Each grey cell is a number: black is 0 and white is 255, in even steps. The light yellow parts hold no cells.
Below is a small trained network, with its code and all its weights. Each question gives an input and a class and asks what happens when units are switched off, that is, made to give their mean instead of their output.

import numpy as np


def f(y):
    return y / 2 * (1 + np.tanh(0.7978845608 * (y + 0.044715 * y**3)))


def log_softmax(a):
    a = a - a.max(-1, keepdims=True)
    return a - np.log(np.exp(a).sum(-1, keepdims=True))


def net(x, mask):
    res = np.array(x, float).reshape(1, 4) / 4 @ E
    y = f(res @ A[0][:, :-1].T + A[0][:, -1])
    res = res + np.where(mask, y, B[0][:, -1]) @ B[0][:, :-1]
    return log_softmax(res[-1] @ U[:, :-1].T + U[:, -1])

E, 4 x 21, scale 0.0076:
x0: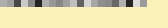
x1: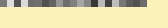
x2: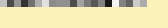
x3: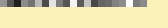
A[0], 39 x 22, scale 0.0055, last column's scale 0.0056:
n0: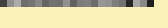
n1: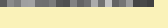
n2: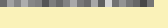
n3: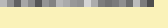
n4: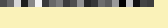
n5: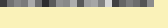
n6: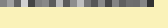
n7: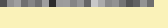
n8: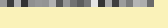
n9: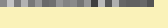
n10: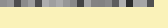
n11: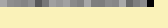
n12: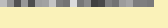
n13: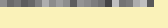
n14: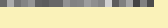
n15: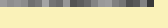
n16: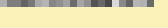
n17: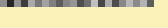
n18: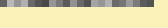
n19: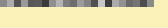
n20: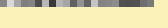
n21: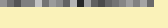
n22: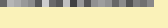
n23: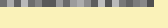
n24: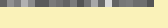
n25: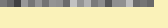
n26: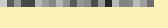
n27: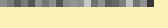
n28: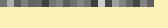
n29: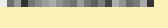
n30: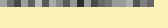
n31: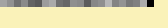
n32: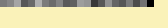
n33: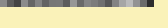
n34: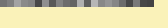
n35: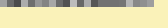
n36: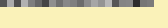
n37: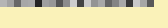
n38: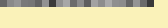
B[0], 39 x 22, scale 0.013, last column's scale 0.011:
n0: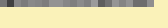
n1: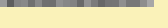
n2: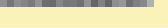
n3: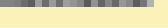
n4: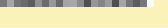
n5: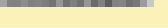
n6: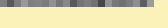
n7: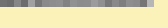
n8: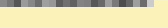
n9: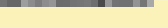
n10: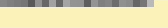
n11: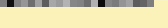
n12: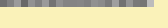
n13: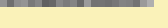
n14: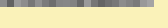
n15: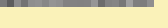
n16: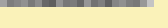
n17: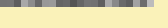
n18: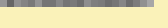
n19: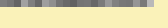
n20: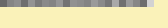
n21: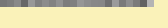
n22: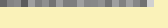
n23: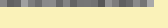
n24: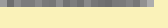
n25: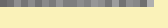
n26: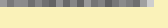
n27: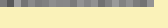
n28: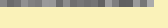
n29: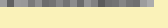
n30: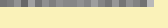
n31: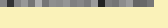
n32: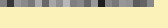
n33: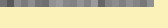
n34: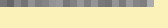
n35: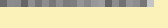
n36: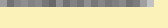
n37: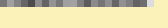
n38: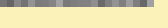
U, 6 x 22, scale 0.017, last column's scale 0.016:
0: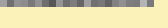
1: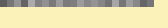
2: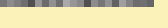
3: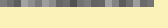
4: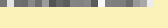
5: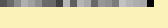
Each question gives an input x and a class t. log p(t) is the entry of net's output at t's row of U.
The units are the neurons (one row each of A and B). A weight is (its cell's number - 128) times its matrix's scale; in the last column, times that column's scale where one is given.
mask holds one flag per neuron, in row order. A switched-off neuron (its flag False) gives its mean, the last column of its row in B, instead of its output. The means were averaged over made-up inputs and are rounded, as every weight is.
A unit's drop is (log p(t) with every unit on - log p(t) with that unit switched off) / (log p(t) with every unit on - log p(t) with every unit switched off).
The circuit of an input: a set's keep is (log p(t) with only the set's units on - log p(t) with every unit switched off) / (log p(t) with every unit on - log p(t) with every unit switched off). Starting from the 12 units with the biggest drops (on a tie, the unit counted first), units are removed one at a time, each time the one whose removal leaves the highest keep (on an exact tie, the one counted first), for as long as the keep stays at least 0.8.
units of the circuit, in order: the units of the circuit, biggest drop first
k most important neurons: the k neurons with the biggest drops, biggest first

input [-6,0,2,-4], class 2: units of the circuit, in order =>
[n4]
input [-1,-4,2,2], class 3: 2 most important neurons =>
[n17 n8]
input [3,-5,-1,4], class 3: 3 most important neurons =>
[n17 n8 n22]
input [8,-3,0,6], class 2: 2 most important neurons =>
[n37 n3]
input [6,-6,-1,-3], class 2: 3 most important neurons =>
[n37 n10 n3]
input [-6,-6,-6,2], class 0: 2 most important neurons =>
[n5 n37]
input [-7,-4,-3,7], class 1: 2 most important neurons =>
[n30 n21]
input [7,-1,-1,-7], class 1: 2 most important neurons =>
[n22 n4]
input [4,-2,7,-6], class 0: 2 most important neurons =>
[n16 n26]
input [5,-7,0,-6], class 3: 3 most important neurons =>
[n8 n17 n35]
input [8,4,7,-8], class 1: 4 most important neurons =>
[n22 n20 n4 n7]
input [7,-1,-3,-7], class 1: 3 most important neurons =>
[n22 n4 n20]
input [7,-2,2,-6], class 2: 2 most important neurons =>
[n37 n10]
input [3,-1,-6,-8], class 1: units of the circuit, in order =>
[n22]
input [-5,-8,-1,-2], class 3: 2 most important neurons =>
[n8 n17]
